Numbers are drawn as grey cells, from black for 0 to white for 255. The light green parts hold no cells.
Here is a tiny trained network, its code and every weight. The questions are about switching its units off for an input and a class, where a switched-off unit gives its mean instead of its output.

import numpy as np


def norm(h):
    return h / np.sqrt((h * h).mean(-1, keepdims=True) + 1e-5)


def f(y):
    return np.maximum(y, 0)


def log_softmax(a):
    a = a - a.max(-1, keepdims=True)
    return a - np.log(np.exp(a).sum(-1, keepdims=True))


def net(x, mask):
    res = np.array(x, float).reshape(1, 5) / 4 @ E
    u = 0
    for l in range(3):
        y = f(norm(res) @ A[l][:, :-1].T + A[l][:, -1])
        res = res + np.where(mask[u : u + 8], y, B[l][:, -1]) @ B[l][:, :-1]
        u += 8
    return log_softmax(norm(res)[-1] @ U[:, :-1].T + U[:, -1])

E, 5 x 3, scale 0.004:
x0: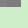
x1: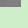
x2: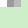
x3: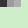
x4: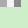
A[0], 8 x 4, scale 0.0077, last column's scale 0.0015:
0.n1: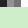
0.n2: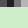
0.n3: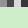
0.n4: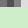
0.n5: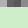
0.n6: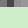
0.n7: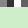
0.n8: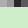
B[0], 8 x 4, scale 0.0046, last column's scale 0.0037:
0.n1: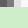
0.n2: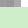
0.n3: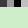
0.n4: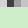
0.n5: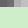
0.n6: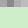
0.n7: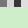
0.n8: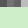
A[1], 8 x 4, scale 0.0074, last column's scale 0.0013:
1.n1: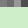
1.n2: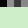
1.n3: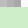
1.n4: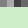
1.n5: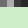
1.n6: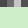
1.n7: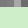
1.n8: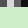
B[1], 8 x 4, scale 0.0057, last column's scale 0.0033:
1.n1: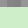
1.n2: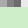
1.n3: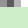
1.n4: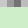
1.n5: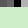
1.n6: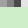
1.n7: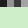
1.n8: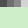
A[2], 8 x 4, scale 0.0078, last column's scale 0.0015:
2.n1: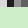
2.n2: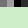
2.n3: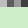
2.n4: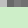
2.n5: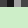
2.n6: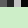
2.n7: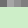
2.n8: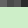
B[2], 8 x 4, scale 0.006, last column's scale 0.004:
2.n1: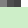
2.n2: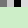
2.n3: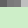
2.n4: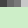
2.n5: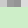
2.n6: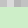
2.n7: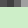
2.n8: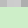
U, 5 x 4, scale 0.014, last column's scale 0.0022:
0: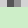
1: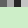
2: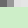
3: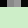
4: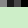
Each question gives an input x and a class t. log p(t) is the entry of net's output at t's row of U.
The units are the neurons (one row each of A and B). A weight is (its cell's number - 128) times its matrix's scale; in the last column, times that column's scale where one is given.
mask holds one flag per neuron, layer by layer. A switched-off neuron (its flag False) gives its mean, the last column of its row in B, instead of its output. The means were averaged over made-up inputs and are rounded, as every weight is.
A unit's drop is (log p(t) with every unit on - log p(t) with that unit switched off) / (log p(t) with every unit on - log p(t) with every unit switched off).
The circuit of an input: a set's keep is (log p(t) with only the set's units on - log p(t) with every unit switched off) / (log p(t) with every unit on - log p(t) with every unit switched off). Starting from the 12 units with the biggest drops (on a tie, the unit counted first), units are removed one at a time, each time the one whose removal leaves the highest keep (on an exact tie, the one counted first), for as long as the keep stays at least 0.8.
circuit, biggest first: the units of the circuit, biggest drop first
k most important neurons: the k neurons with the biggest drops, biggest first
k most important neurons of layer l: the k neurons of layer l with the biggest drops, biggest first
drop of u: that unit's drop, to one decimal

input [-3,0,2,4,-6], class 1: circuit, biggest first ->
(0.n7)
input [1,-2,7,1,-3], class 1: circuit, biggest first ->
(0.n3; 0.n7)
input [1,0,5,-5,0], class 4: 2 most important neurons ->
(2.n1; 0.n1)
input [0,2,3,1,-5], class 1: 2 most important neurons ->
(0.n3; 0.n7)
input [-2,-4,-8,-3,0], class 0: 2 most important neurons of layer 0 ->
(0.n7; 0.n1)
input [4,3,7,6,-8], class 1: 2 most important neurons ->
(0.n3; 0.n7)
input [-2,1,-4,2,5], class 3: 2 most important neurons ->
(0.n1; 0.n3)
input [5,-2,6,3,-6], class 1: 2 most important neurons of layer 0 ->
(0.n3; 0.n7)
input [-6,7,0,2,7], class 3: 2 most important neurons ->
(0.n4; 2.n5)
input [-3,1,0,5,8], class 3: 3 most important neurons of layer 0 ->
(0.n4; 0.n2; 0.n6)
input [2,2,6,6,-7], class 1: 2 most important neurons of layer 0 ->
(0.n3; 0.n7)
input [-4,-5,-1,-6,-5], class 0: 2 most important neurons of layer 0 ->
(0.n5; 0.n7)
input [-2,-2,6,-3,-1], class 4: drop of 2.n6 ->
0.2
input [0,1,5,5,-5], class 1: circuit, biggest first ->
(0.n3)
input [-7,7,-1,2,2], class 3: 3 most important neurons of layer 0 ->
(0.n4; 0.n2; 0.n6)
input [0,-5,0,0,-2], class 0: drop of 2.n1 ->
0.3
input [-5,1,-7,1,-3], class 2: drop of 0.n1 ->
0.2
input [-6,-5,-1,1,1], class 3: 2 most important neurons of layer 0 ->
(0.n4; 0.n1)
